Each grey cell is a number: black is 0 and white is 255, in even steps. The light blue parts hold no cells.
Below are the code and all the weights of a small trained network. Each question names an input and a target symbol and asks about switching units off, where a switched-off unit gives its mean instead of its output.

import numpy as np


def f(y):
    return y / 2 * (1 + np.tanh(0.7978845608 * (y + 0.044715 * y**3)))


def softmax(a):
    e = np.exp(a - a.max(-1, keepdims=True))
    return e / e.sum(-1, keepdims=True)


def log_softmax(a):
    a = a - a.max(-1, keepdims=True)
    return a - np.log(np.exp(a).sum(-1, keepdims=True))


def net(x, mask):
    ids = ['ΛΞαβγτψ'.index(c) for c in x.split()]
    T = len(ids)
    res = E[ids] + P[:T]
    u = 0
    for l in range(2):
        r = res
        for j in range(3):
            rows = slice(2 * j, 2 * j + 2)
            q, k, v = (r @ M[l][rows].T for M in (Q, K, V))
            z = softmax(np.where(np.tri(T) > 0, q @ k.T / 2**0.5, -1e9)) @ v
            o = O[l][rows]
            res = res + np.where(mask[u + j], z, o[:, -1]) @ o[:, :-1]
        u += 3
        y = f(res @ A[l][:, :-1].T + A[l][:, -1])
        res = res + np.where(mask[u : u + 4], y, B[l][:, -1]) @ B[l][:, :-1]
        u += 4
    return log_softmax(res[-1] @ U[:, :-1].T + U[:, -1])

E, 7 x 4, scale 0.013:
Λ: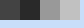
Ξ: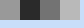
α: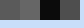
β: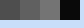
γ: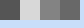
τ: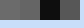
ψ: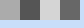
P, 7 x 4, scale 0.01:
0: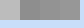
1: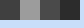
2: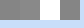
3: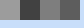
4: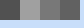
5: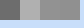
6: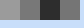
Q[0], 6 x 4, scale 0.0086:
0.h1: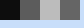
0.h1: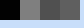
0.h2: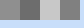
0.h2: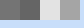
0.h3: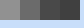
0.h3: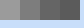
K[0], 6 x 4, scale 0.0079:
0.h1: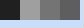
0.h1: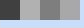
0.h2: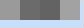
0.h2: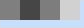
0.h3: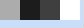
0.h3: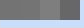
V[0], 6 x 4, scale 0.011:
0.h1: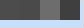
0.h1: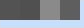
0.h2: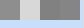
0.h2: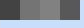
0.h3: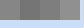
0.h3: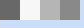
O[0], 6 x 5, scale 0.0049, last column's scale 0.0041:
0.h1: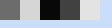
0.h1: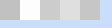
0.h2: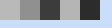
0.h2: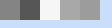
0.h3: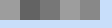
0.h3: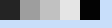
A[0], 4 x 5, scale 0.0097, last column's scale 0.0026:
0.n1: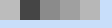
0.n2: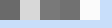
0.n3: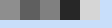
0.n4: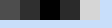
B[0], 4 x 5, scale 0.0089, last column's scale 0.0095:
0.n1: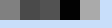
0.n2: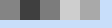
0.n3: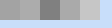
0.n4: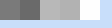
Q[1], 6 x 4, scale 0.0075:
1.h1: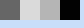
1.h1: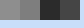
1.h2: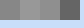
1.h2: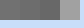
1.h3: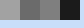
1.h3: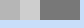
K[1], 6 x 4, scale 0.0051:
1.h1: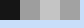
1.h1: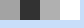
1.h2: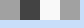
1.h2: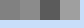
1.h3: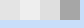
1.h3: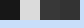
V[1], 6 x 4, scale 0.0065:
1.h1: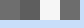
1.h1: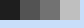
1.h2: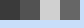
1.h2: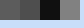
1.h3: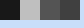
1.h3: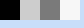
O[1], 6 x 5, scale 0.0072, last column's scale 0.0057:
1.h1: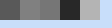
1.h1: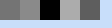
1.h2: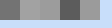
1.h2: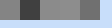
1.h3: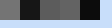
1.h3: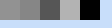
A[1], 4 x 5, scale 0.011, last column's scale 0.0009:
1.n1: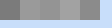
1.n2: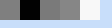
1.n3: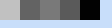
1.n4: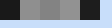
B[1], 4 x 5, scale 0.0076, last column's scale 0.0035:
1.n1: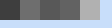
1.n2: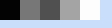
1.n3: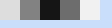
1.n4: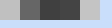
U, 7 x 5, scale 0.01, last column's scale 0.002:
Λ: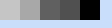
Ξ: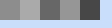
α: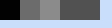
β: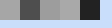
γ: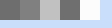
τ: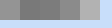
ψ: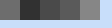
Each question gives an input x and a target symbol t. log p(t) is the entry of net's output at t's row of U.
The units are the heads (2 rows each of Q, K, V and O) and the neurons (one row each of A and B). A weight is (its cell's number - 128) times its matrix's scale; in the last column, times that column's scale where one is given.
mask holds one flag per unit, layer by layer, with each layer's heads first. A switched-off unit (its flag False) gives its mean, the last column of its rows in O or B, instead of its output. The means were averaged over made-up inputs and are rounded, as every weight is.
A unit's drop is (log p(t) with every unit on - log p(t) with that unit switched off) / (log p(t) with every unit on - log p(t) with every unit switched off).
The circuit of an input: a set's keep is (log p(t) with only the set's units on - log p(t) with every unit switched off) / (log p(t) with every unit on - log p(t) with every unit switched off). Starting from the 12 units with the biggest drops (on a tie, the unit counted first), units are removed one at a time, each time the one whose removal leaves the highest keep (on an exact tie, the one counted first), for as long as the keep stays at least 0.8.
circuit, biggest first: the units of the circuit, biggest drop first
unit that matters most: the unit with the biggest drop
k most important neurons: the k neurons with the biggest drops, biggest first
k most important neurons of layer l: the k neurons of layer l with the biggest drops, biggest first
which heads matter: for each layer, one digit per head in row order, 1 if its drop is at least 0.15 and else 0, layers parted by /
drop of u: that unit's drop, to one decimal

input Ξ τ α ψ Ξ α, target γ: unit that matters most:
0.n4
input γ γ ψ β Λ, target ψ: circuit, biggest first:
(1.n4 0.h3 1.h1 1.h3)
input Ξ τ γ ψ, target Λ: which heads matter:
000 / 000
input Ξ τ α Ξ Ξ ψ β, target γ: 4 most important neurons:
(0.n4 0.n1 1.n3 1.n4)
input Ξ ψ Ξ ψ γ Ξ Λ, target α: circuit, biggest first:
(1.n2 0.n3 1.n3)
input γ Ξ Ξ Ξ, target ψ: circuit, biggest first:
(0.n1 1.n2 1.n3)
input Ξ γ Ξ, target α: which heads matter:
101 / 000
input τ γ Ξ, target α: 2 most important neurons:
(0.n3 1.n3)
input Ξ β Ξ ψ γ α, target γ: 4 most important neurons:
(0.n4 0.n1 1.n3 1.n2)
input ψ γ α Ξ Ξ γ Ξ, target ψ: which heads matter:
000 / 000
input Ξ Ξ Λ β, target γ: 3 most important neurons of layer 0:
(0.n4 0.n1 0.n3)
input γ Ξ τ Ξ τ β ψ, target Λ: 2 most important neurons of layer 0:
(0.n4 0.n2)
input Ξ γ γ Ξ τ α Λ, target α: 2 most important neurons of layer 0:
(0.n3 0.n1)
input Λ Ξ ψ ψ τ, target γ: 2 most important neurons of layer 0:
(0.n4 0.n1)
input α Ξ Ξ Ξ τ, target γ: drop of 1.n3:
0.2
